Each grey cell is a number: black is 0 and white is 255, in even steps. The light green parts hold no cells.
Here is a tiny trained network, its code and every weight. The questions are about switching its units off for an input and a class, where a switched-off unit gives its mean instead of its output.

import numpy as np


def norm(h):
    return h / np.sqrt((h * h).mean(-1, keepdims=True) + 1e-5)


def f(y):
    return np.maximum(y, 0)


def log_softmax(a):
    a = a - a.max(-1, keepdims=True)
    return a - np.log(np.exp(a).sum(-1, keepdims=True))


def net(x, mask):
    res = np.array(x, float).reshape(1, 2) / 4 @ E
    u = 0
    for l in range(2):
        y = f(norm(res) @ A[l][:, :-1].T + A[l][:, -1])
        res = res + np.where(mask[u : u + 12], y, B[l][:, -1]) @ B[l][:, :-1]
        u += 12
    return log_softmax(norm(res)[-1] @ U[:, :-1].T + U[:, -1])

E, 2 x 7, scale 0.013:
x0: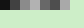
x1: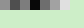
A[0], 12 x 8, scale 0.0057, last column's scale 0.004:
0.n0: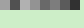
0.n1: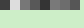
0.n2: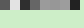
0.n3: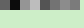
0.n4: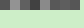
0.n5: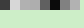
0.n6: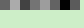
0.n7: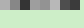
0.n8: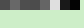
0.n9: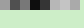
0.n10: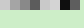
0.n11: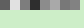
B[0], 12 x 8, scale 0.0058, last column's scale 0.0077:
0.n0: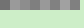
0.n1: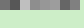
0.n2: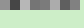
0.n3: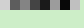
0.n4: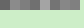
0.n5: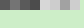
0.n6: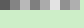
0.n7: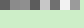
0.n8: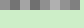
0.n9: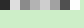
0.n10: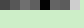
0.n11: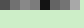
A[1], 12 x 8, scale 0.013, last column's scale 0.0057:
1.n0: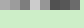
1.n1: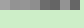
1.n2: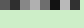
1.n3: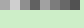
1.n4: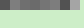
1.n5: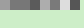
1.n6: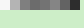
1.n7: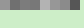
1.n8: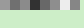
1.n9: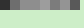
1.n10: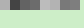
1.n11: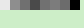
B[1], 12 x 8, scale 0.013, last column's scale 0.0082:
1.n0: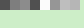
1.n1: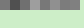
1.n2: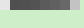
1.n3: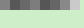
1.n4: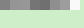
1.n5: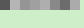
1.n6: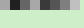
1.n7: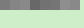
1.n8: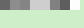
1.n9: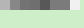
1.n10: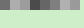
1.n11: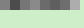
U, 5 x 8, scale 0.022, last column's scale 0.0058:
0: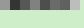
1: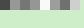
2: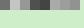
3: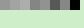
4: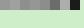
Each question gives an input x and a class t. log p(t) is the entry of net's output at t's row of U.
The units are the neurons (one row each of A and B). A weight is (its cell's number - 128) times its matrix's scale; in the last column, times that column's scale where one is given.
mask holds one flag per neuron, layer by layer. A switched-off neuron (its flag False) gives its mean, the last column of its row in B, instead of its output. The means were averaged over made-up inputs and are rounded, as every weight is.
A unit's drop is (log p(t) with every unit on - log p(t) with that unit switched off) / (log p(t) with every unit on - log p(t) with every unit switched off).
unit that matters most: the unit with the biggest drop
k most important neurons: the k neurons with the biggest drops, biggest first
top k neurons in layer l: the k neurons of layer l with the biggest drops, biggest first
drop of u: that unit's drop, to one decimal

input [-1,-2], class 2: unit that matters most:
1.n8
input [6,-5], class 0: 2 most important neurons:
(0.n9, 1.n2)
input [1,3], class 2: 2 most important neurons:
(0.n9, 1.n8)
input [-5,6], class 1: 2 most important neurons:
(1.n8, 0.n3)
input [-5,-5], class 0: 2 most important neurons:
(0.n9, 1.n6)
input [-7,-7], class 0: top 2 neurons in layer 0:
(0.n9, 0.n10)
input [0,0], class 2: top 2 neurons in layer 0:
(0.n3, 0.n7)
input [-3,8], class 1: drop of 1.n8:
0.1
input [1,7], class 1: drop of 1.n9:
0.0
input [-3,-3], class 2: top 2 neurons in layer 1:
(1.n8, 1.n2)
